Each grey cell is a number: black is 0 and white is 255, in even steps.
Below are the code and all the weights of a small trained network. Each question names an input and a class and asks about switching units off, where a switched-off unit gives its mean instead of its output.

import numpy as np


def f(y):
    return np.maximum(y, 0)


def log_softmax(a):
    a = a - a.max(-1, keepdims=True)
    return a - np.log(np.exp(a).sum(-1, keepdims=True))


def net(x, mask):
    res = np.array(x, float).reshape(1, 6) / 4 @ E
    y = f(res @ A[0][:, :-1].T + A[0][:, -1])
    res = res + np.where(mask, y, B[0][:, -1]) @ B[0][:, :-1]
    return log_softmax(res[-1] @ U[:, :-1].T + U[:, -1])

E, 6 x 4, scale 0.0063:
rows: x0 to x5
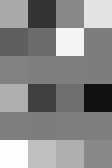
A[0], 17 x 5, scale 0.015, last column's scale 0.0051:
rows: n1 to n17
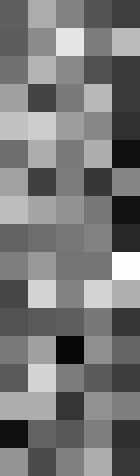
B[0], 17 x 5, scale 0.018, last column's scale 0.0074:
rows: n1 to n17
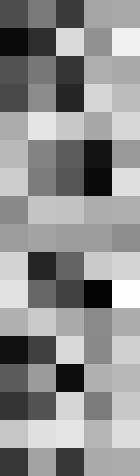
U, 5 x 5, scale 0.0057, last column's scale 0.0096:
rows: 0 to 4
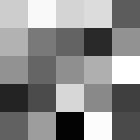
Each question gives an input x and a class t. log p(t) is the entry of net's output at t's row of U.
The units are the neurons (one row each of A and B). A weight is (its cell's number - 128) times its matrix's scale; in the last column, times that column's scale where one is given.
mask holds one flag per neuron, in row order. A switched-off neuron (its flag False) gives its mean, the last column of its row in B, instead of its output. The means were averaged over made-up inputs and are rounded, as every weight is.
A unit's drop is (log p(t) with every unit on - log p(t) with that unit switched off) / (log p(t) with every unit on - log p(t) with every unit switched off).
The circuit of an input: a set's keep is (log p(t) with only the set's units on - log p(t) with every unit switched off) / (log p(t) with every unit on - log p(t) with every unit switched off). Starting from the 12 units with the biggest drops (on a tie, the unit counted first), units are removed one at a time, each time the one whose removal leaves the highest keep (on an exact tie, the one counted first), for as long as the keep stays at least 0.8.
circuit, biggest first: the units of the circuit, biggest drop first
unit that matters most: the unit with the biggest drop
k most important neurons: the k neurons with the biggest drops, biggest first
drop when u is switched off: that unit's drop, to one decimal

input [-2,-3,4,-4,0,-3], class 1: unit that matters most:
n11
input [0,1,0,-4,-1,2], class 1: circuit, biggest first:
n11, n16
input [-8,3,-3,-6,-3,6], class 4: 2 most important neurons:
n14, n3
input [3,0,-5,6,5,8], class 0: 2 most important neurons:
n5, n8
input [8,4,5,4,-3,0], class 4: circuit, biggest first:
n4, n17
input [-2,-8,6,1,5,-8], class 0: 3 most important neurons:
n16, n12, n2
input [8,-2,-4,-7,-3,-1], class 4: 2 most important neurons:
n4, n17
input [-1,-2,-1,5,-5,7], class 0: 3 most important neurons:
n5, n8, n11
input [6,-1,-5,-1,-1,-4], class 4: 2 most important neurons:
n4, n17
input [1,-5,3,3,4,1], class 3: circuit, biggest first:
n13, n15
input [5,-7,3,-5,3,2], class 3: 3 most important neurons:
n13, n15, n7
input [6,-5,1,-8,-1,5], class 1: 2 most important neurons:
n11, n6
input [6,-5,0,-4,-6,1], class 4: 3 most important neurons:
n4, n2, n17
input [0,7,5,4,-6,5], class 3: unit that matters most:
n2
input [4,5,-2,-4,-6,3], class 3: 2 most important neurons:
n2, n7
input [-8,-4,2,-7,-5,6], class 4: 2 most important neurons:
n14, n3
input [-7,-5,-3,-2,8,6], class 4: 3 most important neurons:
n14, n16, n3
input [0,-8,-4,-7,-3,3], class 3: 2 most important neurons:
n13, n15
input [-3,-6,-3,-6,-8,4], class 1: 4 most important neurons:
n11, n2, n6, n16
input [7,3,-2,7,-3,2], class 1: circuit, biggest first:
n7
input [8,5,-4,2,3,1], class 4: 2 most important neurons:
n4, n17
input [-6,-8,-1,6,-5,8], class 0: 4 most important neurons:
n5, n8, n2, n11
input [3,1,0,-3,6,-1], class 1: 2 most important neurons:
n11, n13
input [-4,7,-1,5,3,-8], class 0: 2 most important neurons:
n16, n12
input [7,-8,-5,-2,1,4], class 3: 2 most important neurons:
n15, n13
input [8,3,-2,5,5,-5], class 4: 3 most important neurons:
n4, n17, n11
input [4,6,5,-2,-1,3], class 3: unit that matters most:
n2
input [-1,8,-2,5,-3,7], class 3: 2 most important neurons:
n2, n16
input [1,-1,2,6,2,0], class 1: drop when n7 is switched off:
0.3
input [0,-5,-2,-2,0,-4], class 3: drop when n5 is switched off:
0.3
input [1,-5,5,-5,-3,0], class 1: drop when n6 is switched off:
0.2
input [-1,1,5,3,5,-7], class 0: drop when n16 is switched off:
0.3
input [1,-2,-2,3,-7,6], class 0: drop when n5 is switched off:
0.3
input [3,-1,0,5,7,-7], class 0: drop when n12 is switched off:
0.1
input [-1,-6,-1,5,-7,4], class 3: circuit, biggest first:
n15
